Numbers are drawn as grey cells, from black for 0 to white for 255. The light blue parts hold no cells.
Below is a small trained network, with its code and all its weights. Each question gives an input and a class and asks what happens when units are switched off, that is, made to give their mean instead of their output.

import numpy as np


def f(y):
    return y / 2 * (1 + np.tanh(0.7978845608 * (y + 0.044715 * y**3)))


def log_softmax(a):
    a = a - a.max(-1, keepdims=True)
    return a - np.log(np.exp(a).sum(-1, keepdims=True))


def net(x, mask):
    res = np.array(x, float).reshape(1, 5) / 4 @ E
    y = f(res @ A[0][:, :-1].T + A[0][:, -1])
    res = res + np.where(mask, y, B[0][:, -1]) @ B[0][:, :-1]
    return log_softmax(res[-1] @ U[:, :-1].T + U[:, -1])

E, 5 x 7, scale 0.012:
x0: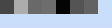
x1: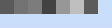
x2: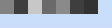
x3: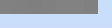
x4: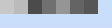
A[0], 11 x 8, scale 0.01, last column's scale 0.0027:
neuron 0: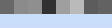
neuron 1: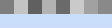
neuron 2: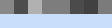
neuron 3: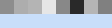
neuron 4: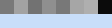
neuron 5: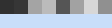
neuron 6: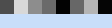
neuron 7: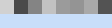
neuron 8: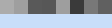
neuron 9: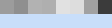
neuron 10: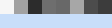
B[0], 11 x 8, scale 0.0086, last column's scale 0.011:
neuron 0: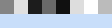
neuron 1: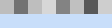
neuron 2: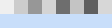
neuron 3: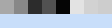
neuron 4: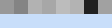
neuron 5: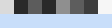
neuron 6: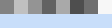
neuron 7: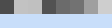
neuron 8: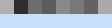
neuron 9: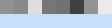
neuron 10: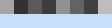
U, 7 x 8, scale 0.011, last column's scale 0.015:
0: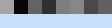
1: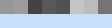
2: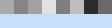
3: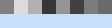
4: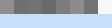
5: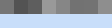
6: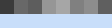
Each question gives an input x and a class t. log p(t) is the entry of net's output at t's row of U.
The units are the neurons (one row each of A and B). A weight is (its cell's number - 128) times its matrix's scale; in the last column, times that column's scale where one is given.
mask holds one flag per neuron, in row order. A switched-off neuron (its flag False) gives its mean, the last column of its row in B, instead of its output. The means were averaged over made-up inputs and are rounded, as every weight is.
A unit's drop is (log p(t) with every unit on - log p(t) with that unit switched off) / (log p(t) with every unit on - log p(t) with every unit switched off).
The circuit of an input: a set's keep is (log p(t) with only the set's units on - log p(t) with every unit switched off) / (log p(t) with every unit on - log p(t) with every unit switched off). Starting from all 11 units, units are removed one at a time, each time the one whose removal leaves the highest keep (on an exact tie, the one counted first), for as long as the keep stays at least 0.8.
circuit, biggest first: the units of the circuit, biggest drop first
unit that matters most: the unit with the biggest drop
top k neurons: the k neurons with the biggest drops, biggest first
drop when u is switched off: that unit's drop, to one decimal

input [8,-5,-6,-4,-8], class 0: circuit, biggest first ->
(neuron 5)
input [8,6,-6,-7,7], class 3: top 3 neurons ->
(neuron 6; neuron 5; neuron 3)
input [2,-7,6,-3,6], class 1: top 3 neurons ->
(neuron 3; neuron 5; neuron 2)
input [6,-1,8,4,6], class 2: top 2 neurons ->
(neuron 2; neuron 5)
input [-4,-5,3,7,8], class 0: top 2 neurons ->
(neuron 10; neuron 8)
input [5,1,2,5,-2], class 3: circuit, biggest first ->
(neuron 6; neuron 3)
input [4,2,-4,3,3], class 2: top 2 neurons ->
(neuron 1; neuron 5)
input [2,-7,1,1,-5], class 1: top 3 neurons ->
(neuron 3; neuron 10; neuron 8)
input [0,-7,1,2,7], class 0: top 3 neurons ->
(neuron 10; neuron 8; neuron 0)
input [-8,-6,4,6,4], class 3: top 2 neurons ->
(neuron 7; neuron 9)
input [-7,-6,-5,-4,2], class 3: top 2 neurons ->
(neuron 9; neuron 7)
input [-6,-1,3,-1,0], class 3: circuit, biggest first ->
(neuron 7; neuron 9)
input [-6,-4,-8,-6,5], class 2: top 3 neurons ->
(neuron 1; neuron 4; neuron 5)
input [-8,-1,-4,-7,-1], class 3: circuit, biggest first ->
(neuron 9)
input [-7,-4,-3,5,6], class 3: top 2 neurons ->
(neuron 7; neuron 9)
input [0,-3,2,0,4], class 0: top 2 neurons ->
(neuron 0; neuron 8)
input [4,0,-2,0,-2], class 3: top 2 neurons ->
(neuron 6; neuron 3)
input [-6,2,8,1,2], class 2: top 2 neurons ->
(neuron 2; neuron 6)
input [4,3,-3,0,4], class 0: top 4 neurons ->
(neuron 10; neuron 2; neuron 7; neuron 9)
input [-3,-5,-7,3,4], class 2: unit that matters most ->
neuron 1
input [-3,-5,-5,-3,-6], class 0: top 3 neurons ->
(neuron 5; neuron 0; neuron 2)
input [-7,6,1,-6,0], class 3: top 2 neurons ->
(neuron 9; neuron 3)
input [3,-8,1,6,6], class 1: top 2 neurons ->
(neuron 3; neuron 5)
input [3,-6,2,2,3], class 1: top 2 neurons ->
(neuron 3; neuron 5)
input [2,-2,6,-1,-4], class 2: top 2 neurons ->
(neuron 2; neuron 10)
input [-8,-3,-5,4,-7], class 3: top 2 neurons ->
(neuron 7; neuron 9)
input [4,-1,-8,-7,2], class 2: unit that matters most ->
neuron 1
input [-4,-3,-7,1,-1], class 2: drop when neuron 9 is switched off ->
0.0
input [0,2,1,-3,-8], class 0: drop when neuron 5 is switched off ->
0.7
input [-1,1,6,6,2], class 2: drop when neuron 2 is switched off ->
0.4
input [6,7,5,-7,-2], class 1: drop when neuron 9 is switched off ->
0.1
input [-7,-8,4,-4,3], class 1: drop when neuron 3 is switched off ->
1.5
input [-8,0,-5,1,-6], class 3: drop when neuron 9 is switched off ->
0.7
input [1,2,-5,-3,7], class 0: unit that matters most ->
neuron 10
